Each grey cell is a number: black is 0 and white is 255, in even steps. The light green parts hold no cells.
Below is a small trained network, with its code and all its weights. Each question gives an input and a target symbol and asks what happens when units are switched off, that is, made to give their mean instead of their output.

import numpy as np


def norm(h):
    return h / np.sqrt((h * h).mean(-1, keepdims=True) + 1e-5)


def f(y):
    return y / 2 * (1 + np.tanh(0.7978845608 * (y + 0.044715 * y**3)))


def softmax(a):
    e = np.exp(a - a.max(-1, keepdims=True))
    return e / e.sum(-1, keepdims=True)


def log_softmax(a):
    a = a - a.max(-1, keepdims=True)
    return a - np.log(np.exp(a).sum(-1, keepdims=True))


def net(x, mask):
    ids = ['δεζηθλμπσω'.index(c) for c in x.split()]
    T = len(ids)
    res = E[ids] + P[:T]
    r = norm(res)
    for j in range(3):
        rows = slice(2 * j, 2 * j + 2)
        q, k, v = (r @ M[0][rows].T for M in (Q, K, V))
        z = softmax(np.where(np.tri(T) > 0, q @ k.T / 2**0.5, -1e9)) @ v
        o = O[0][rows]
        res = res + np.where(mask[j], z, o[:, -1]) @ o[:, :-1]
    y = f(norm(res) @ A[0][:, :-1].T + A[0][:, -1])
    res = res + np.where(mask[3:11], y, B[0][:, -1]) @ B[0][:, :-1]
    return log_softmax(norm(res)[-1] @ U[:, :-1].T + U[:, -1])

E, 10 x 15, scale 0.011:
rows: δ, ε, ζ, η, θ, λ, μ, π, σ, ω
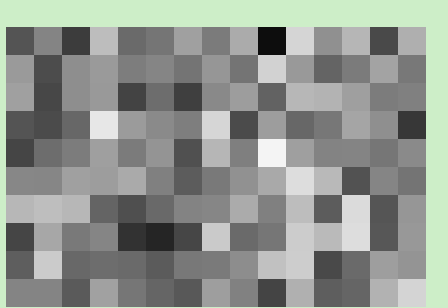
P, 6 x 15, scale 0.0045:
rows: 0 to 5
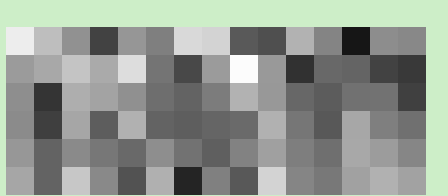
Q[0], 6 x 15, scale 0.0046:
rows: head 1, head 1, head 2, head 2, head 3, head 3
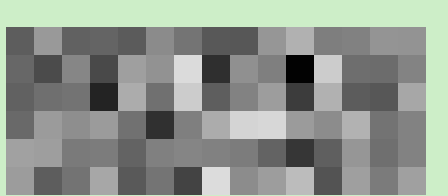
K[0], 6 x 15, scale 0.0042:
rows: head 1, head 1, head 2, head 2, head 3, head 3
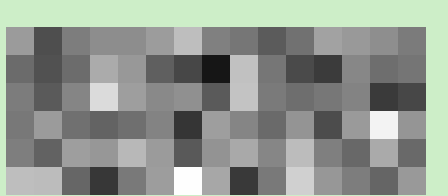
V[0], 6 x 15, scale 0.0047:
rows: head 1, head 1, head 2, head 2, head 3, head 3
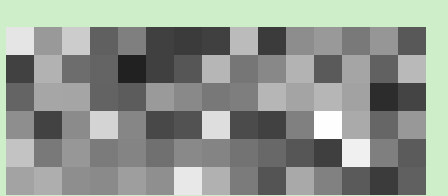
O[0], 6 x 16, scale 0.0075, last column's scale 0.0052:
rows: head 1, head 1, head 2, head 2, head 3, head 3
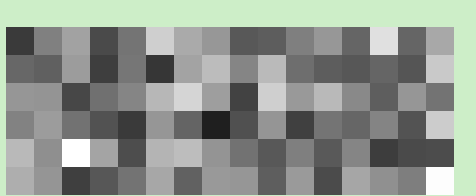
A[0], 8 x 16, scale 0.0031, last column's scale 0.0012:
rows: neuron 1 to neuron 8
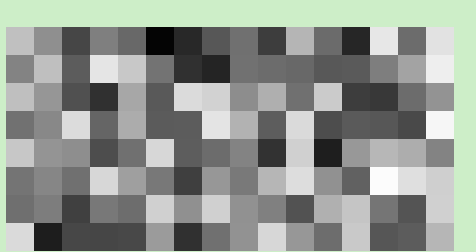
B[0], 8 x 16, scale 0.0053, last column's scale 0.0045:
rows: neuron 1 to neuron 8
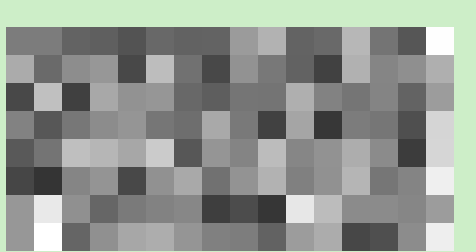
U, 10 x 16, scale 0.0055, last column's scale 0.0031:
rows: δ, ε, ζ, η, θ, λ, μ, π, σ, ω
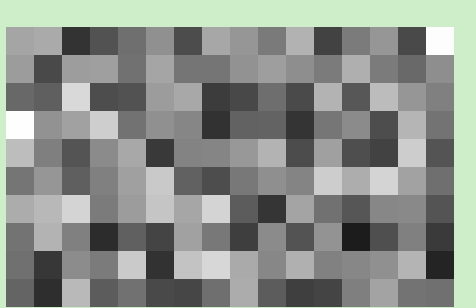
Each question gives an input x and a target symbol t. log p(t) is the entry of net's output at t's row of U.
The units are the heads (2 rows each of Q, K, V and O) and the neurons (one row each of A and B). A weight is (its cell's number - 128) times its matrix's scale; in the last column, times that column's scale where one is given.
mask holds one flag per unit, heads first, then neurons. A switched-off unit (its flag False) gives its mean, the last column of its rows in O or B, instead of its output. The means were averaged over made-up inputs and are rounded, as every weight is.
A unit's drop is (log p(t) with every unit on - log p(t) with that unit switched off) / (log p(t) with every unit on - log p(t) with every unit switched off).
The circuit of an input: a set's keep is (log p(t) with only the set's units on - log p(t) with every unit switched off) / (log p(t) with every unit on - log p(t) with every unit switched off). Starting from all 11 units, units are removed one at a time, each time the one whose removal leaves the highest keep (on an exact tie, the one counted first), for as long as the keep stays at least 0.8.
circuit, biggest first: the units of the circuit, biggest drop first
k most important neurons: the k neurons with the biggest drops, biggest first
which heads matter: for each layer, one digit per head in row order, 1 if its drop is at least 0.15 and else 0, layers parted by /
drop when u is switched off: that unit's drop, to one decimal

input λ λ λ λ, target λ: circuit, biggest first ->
head 1
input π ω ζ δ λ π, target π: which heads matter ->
110
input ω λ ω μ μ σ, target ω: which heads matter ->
010
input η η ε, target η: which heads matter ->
100
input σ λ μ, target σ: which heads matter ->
010
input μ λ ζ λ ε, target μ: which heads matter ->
001
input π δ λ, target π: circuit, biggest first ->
head 2; head 1
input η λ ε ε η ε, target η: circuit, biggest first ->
head 1; head 3
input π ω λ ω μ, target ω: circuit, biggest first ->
head 2; head 1
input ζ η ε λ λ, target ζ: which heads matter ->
101
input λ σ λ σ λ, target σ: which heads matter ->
010
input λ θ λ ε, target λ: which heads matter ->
100
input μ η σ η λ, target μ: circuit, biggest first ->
head 3; head 2
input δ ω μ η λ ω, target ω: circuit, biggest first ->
head 2
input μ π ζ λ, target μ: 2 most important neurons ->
neuron 1; neuron 6
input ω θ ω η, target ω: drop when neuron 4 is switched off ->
0.0
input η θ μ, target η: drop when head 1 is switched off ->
0.7
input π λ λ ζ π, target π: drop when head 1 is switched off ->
0.2
